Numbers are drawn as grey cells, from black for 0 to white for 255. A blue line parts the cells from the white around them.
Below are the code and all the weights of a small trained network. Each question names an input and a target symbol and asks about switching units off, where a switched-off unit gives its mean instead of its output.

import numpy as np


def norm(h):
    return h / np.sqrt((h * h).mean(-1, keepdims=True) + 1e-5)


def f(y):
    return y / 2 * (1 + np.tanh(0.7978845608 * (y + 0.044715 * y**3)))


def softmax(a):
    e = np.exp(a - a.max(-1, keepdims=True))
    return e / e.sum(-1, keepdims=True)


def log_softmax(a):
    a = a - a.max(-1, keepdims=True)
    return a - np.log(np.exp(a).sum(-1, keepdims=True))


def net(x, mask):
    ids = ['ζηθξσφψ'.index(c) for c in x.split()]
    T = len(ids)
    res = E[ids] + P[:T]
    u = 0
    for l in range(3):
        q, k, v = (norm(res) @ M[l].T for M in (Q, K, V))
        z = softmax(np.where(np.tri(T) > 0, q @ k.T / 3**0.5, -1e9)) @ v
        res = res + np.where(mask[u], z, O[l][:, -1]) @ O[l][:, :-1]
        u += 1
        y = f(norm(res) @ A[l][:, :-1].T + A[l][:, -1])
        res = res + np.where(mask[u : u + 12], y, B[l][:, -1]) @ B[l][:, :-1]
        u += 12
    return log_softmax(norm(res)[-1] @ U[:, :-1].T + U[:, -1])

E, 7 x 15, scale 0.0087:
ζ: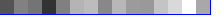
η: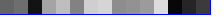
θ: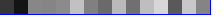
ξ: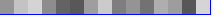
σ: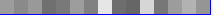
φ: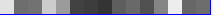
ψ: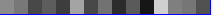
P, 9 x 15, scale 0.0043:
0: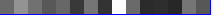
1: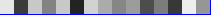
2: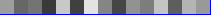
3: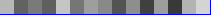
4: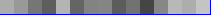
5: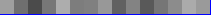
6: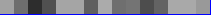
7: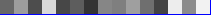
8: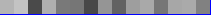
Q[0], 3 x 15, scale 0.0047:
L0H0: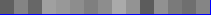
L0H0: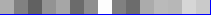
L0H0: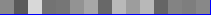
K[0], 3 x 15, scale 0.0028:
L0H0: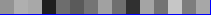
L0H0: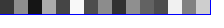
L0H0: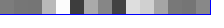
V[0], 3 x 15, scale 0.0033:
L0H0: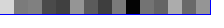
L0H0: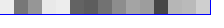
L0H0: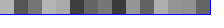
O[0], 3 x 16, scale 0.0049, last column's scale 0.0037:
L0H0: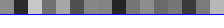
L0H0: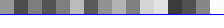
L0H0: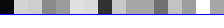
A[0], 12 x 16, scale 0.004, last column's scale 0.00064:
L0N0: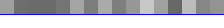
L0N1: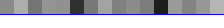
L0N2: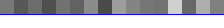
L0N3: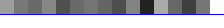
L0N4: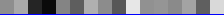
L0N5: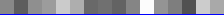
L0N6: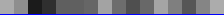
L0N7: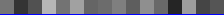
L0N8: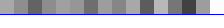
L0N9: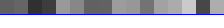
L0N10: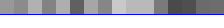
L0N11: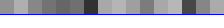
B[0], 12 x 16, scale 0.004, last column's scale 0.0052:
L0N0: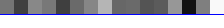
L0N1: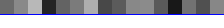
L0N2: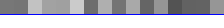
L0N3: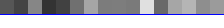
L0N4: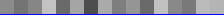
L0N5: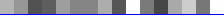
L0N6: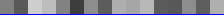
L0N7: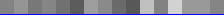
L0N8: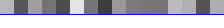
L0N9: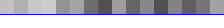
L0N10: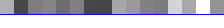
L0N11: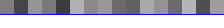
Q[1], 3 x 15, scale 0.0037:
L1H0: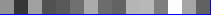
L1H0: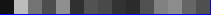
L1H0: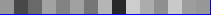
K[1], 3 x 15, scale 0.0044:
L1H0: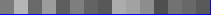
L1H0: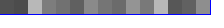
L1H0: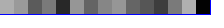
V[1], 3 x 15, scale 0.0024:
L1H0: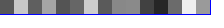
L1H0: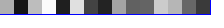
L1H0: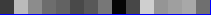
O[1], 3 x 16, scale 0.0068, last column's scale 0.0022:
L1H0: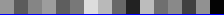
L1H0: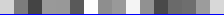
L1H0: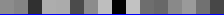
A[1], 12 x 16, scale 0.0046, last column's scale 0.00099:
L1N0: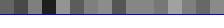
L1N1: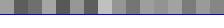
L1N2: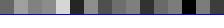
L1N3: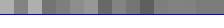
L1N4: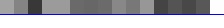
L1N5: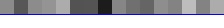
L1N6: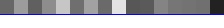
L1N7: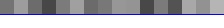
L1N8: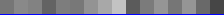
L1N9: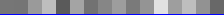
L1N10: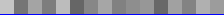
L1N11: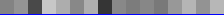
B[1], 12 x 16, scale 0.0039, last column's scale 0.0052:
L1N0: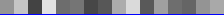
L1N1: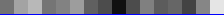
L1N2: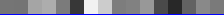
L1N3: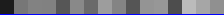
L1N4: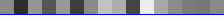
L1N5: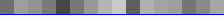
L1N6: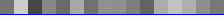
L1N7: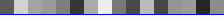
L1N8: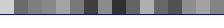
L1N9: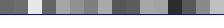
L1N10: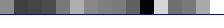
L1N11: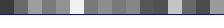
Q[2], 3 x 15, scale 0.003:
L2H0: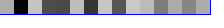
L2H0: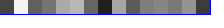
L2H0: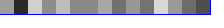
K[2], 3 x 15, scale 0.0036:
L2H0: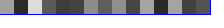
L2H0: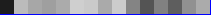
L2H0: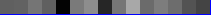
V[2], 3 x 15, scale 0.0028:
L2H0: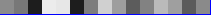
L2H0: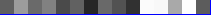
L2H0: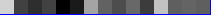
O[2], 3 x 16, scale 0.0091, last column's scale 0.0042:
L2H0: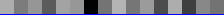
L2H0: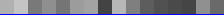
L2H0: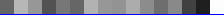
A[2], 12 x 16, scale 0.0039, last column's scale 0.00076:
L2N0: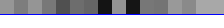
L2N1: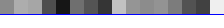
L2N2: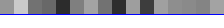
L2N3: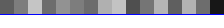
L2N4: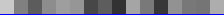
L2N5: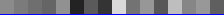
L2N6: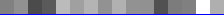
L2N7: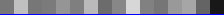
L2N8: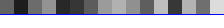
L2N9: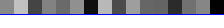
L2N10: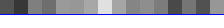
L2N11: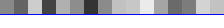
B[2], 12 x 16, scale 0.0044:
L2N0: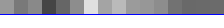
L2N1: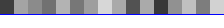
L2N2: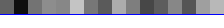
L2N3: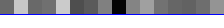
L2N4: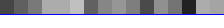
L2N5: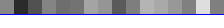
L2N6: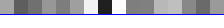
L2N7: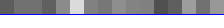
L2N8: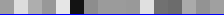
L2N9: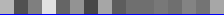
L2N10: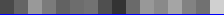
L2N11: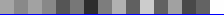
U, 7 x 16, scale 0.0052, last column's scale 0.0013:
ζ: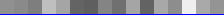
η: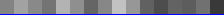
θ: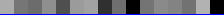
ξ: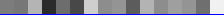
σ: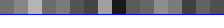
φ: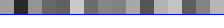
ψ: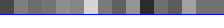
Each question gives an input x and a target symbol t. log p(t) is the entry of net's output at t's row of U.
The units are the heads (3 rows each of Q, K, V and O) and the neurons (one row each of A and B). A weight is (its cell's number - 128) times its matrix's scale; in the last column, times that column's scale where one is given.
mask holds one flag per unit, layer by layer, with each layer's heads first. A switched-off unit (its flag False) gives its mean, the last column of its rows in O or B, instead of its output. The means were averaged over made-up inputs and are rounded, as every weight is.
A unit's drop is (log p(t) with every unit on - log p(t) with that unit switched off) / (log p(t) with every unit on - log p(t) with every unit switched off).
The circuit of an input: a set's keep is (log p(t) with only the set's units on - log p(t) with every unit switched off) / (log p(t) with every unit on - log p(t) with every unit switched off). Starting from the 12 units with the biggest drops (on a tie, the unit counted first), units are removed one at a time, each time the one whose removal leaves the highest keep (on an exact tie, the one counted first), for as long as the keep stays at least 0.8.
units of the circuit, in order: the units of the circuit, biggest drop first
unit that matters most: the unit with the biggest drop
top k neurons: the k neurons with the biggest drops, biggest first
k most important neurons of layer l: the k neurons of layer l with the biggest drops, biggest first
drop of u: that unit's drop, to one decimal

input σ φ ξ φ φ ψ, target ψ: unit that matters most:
L2H0
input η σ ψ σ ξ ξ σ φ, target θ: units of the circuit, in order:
(L0H0, L2H0, L1H0)
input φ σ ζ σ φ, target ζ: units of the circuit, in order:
(L2H0, L0N0)
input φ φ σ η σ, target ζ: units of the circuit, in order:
(L2H0, L0H0, L1H0)
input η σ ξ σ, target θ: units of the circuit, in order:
(L1H0, L0H0, L2H0)
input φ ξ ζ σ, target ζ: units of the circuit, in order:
(L2H0, L0H0, L0N2)
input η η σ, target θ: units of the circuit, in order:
(L0H0, L1H0, L2H0)
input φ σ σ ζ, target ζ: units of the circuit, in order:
(L2H0, L0H0)
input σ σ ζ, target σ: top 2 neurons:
(L1N9, L0N4)
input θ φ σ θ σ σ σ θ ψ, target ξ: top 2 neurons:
(L0N6, L0N5)
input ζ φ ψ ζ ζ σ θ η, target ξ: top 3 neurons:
(L1N4, L0N9, L0N3)
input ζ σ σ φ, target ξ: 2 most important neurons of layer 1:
(L1N5, L1N3)
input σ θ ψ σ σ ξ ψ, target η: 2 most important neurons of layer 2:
(L2N1, L2N10)
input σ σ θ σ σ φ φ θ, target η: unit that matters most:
L0H0
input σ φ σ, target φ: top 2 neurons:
(L0N5, L1N10)
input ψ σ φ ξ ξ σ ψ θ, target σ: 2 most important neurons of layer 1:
(L1N9, L1N1)
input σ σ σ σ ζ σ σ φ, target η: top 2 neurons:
(L2N1, L0N2)
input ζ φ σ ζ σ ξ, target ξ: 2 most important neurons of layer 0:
(L0N9, L0N4)
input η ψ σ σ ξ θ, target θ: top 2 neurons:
(L0N0, L0N7)
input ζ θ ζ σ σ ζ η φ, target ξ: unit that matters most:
L0H0
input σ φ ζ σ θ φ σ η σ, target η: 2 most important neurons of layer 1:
(L1N4, L1N9)
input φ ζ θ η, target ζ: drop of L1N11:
0.1
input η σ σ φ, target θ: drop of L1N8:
0.0
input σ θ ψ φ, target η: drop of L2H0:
1.2
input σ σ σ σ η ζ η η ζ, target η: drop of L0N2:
0.1
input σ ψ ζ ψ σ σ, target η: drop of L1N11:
0.1
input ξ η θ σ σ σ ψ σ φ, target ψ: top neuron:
(L0N3)
